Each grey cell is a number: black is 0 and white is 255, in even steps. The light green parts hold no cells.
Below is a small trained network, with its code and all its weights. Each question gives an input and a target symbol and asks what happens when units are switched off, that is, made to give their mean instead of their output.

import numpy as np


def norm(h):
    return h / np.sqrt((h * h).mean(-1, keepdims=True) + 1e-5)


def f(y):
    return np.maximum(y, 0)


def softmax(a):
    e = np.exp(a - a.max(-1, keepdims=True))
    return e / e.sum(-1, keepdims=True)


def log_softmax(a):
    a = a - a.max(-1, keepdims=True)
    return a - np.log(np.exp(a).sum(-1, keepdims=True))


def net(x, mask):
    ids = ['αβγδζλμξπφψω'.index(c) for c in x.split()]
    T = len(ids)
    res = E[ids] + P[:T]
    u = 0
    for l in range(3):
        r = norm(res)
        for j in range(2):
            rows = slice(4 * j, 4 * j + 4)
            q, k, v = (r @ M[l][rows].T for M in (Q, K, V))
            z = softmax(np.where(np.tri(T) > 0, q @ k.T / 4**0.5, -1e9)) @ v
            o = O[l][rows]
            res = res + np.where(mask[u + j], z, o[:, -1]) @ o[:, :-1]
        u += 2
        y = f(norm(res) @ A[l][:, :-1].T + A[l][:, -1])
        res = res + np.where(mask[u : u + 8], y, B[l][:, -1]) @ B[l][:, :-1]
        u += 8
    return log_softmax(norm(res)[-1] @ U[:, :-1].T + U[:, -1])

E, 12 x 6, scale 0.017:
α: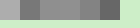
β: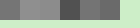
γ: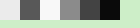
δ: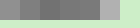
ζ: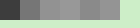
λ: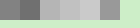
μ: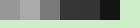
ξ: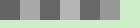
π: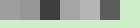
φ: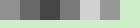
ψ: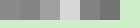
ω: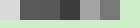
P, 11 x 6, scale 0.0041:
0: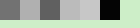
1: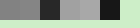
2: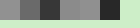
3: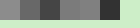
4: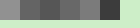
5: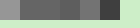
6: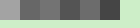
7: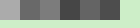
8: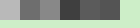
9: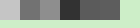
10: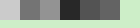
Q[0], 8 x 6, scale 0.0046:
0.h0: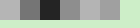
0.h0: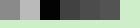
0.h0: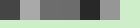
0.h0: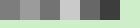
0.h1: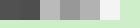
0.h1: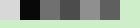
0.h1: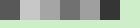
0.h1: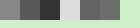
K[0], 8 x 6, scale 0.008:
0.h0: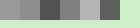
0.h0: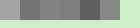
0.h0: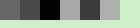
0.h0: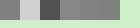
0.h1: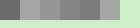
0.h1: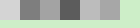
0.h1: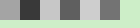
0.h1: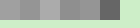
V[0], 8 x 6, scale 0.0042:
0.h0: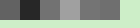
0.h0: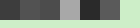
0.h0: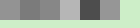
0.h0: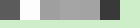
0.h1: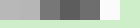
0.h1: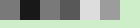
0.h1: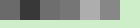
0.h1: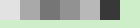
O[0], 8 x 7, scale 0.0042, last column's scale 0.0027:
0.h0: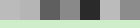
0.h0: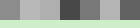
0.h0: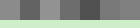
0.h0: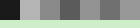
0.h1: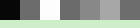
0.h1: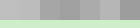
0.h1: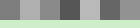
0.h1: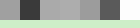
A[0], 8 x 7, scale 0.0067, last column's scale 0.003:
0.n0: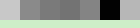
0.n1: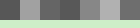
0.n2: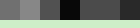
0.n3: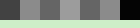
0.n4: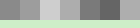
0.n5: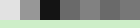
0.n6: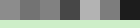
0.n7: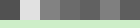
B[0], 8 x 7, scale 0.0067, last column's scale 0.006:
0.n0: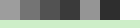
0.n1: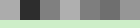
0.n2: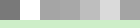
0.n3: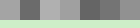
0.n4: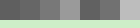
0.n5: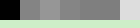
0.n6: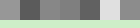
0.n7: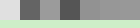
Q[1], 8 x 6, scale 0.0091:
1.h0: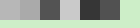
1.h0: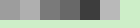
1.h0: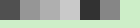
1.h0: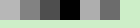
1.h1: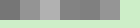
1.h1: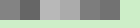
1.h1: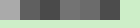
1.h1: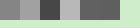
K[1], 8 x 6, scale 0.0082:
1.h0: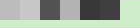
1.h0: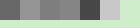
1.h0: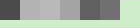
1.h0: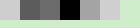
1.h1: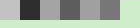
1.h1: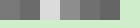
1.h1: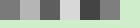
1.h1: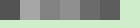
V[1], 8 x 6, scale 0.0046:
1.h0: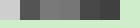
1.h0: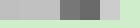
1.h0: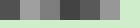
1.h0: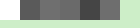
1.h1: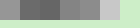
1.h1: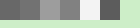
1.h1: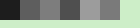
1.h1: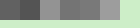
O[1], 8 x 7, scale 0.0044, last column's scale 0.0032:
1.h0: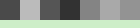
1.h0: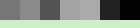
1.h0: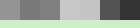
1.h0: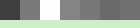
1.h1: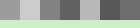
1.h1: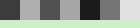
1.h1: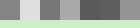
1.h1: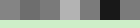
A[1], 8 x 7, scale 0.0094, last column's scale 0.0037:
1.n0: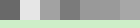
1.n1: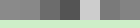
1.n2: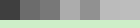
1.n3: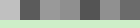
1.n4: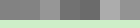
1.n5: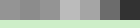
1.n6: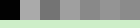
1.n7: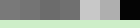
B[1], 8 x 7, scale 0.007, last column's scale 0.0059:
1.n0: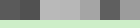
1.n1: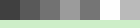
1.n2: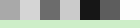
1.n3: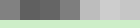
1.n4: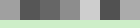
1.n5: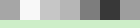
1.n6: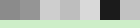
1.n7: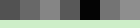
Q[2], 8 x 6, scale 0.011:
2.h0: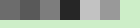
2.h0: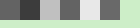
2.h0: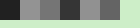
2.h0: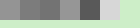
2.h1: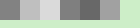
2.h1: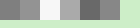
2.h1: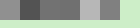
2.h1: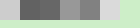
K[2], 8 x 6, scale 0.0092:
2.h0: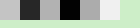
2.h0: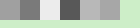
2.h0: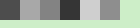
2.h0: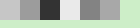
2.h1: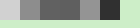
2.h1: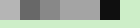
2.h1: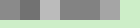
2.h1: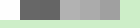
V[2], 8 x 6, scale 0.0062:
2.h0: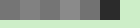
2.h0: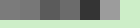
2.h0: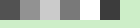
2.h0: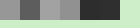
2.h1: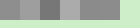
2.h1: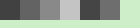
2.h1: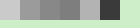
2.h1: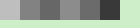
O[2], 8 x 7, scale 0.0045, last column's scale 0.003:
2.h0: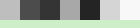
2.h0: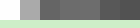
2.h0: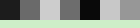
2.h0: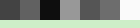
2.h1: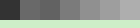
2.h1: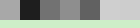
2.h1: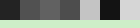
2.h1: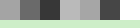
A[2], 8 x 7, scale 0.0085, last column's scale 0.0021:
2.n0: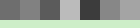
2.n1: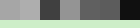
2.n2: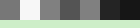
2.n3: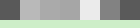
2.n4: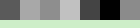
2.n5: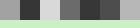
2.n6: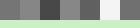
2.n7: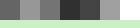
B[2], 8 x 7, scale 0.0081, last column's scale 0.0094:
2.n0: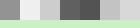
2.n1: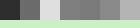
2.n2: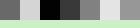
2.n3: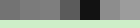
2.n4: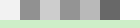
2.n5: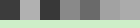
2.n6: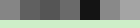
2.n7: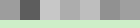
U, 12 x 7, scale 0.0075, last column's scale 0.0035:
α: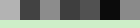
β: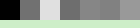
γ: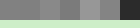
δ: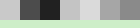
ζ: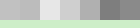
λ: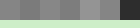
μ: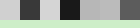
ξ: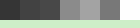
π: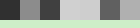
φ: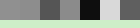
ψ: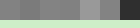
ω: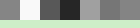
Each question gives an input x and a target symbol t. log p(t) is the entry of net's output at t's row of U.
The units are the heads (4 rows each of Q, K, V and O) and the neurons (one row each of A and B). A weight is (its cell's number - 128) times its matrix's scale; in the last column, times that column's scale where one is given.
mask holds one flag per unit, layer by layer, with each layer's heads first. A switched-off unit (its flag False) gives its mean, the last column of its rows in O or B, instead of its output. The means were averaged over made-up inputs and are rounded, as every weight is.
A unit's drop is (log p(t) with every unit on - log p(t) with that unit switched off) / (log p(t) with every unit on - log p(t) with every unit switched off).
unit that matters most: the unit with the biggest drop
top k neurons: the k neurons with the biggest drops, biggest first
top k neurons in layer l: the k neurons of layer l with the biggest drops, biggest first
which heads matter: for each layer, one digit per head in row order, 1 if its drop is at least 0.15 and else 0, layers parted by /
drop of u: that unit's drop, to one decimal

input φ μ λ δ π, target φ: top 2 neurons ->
[1.n1, 1.n7]
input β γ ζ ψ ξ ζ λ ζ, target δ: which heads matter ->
11 / 00 / 10
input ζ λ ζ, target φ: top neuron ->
[0.n5]
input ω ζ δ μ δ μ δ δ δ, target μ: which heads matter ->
01 / 01 / 10
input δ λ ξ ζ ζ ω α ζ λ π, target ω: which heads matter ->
00 / 00 / 11
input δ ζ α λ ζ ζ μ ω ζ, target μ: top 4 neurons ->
[0.n7, 0.n5, 1.n3, 1.n2]
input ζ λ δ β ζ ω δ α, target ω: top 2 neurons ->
[0.n0, 1.n2]
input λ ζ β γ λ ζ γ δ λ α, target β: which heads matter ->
00 / 00 / 10
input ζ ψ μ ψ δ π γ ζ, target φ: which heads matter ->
11 / 00 / 00
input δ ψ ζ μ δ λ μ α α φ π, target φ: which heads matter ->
00 / 00 / 01
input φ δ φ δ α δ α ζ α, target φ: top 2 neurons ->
[1.n2, 1.n7]
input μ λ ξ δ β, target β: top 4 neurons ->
[0.n2, 1.n0, 1.n2, 2.n4]
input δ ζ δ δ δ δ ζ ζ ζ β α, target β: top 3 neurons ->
[0.n2, 1.n2, 1.n0]
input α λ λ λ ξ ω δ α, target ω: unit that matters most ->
2.h0
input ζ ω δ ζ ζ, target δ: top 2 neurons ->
[0.n0, 0.n7]
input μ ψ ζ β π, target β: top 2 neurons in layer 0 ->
[0.n2, 0.n5]
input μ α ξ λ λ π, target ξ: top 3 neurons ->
[0.n0, 1.n2, 2.n4]
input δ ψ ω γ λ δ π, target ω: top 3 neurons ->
[0.n0, 1.n2, 2.n2]
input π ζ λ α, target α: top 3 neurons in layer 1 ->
[1.n2, 1.n6, 1.n5]
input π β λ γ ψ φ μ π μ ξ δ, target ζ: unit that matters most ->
0.n0
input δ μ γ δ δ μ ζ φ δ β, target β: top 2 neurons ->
[0.n2, 1.n0]
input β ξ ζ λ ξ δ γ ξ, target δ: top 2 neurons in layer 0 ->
[0.n0, 0.n7]
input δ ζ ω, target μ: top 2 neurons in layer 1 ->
[1.n1, 1.n2]
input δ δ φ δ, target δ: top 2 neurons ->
[0.n5, 0.n0]
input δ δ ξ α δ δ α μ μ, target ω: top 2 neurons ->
[2.n2, 0.n2]
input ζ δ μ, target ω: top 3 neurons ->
[2.n2, 0.n0, 0.n2]
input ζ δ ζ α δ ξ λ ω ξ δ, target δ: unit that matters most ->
0.n0
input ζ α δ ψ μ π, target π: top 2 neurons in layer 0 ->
[0.n5, 0.n0]
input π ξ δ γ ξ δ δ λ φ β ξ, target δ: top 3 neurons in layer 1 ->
[1.n2, 1.n3, 1.n4]
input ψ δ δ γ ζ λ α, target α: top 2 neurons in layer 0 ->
[0.n0, 0.n5]
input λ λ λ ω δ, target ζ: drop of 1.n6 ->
0.2
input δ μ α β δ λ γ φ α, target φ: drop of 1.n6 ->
0.2
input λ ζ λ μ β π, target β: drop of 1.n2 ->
0.5
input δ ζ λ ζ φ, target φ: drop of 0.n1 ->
0.0
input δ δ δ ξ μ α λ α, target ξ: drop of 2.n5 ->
0.1
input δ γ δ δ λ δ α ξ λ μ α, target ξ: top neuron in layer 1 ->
[1.n2]
